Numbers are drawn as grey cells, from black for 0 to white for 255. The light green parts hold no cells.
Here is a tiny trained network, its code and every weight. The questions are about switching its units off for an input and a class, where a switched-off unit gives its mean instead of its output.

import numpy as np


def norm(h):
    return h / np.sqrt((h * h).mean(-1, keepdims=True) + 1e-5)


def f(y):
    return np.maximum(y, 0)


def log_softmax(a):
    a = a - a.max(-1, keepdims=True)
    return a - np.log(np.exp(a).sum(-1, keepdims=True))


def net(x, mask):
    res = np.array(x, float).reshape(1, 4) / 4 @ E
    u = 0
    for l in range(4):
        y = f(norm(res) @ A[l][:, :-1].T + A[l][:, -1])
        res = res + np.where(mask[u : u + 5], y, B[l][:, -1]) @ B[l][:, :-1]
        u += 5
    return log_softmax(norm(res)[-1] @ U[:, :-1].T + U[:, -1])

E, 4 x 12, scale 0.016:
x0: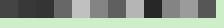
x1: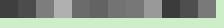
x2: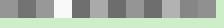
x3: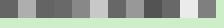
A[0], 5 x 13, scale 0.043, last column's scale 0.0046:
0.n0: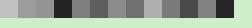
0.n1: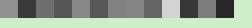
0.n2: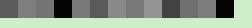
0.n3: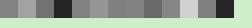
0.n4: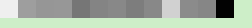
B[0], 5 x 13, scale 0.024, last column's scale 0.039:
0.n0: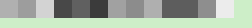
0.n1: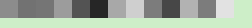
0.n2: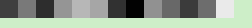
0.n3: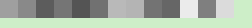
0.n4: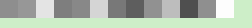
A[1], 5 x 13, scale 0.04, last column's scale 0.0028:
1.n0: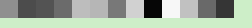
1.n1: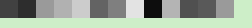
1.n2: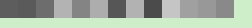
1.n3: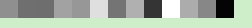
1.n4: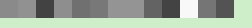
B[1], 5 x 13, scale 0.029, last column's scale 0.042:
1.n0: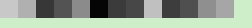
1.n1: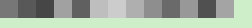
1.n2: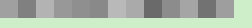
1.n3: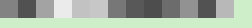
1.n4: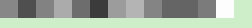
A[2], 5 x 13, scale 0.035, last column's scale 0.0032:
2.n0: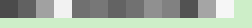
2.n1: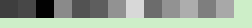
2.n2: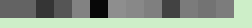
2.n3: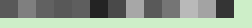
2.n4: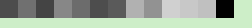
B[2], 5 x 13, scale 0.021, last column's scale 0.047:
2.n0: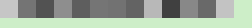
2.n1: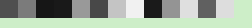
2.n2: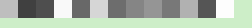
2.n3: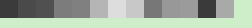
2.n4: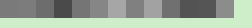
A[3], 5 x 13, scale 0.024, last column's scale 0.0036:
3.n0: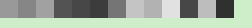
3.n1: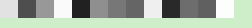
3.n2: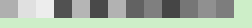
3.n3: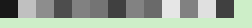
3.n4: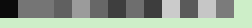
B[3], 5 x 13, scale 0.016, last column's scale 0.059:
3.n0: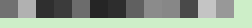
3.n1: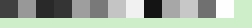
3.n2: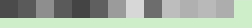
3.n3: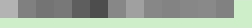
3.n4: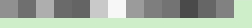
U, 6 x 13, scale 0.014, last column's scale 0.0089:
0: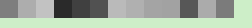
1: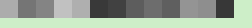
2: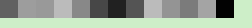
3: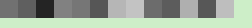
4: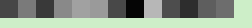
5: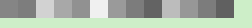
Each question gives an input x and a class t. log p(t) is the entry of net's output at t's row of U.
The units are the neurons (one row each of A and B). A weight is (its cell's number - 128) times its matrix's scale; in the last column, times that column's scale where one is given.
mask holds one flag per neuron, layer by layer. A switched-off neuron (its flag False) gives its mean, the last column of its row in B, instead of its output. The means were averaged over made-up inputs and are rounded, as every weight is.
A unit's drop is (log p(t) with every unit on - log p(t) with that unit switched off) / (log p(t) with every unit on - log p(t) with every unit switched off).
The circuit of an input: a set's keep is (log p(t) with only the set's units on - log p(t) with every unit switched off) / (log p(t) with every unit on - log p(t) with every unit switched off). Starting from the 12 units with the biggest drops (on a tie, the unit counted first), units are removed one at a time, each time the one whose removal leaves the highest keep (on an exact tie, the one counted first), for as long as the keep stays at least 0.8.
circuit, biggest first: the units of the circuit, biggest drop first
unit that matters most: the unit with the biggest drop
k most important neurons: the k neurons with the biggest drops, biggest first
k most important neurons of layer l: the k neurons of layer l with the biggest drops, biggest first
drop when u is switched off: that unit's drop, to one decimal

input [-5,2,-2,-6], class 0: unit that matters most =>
0.n0
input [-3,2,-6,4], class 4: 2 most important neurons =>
[0.n2, 0.n1]
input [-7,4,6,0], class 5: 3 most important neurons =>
[0.n0, 0.n1, 1.n4]
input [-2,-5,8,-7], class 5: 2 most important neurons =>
[0.n4, 0.n0]
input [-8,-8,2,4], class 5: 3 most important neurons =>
[0.n4, 0.n1, 1.n4]
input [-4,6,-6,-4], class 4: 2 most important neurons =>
[0.n2, 0.n3]
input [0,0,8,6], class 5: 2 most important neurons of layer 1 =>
[1.n3, 1.n4]
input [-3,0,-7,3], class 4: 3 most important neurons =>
[0.n2, 0.n1, 1.n4]
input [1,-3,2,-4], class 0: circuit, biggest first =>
[0.n4, 2.n2]
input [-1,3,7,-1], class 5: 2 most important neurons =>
[0.n0, 0.n1]
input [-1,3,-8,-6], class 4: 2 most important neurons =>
[0.n2, 0.n3]
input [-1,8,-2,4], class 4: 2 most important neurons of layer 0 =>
[0.n2, 0.n1]
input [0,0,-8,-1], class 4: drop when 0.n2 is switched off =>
1.1
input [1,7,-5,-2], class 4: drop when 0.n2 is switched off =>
0.7
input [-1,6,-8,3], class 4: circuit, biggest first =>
[0.n2]
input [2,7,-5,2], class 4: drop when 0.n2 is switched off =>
0.4
